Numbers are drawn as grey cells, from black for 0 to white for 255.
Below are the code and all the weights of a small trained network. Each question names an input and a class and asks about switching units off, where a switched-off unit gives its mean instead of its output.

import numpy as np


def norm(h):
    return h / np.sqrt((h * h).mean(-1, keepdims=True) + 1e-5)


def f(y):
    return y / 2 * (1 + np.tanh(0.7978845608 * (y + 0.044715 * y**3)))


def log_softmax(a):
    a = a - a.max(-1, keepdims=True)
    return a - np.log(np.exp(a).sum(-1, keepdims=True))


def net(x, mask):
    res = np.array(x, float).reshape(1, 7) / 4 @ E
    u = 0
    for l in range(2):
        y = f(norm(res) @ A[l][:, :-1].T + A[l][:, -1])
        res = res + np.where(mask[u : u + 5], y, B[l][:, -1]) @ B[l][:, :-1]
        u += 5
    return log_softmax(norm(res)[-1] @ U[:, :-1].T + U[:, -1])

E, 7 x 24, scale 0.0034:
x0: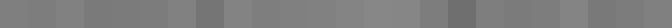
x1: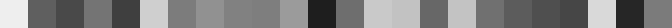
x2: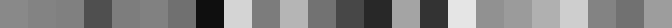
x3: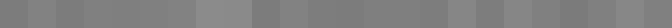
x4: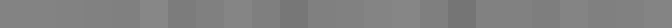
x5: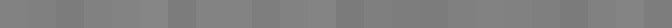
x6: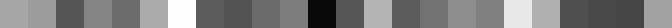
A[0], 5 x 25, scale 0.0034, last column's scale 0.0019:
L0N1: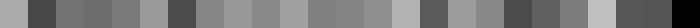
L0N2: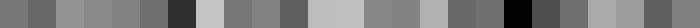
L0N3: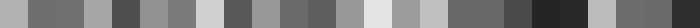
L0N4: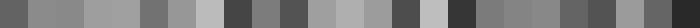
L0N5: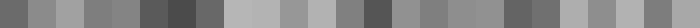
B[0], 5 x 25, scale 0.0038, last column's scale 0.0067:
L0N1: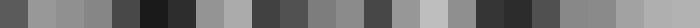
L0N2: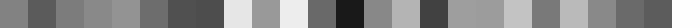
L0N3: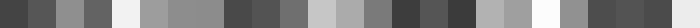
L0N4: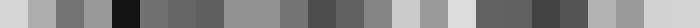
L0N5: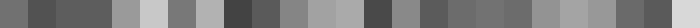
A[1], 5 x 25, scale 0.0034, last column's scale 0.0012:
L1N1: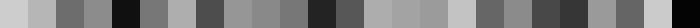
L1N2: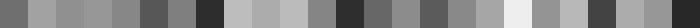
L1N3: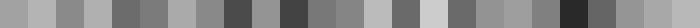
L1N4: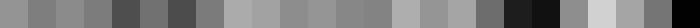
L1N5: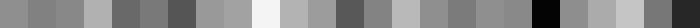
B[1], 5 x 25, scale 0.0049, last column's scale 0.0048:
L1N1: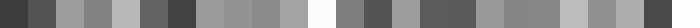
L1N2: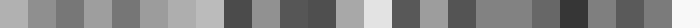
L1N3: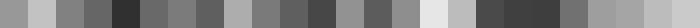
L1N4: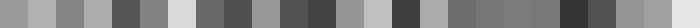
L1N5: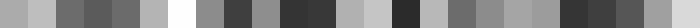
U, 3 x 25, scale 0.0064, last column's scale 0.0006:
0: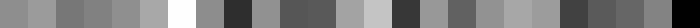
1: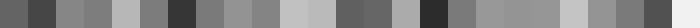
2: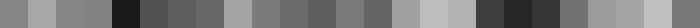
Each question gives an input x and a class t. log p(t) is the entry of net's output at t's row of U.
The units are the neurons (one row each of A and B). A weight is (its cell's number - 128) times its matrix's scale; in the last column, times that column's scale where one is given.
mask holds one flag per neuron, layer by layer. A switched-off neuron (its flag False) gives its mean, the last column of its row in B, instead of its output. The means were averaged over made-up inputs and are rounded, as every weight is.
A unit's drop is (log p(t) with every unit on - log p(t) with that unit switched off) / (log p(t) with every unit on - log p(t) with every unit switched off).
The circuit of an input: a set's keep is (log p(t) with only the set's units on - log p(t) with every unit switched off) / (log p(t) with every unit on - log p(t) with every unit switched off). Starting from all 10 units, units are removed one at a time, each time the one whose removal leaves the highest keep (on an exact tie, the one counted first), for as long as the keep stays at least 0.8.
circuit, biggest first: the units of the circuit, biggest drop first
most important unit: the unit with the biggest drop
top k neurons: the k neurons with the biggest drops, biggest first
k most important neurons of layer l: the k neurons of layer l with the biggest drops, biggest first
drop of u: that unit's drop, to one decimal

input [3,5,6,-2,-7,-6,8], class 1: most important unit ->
L1N1
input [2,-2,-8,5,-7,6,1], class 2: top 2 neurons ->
L0N4, L1N3
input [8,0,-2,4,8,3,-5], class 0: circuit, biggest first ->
L1N5, L1N2, L0N2
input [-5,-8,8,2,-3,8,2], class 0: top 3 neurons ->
L1N2, L1N1, L0N3
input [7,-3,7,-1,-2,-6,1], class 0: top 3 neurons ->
L1N2, L1N1, L0N3
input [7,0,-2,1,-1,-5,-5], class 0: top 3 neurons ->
L1N5, L1N1, L1N2
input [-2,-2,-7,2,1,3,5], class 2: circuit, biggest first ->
L1N3, L0N4
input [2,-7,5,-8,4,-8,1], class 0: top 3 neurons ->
L1N2, L1N1, L0N1
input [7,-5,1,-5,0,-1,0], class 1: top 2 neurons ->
L0N2, L0N5
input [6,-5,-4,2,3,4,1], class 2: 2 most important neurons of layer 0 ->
L0N4, L0N2
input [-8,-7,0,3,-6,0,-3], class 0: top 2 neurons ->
L0N3, L0N4
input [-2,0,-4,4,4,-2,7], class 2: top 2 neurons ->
L1N3, L0N2
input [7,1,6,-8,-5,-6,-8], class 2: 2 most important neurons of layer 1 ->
L1N4, L1N1
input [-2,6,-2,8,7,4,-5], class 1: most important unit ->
L0N3
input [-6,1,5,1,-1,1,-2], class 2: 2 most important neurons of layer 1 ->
L1N1, L1N4
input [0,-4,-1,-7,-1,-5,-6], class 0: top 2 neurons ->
L0N3, L1N5
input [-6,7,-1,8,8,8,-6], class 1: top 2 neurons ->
L0N3, L0N4
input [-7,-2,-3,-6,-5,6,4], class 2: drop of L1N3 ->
0.4
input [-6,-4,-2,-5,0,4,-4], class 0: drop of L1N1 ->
0.0
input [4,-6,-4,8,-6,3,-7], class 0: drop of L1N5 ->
0.3
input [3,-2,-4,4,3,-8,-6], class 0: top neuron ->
L1N5
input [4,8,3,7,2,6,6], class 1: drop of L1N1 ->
0.1
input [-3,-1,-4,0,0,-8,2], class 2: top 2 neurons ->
L0N4, L1N3
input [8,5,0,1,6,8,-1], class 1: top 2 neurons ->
L0N3, L0N4
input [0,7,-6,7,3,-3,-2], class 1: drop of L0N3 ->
1.7
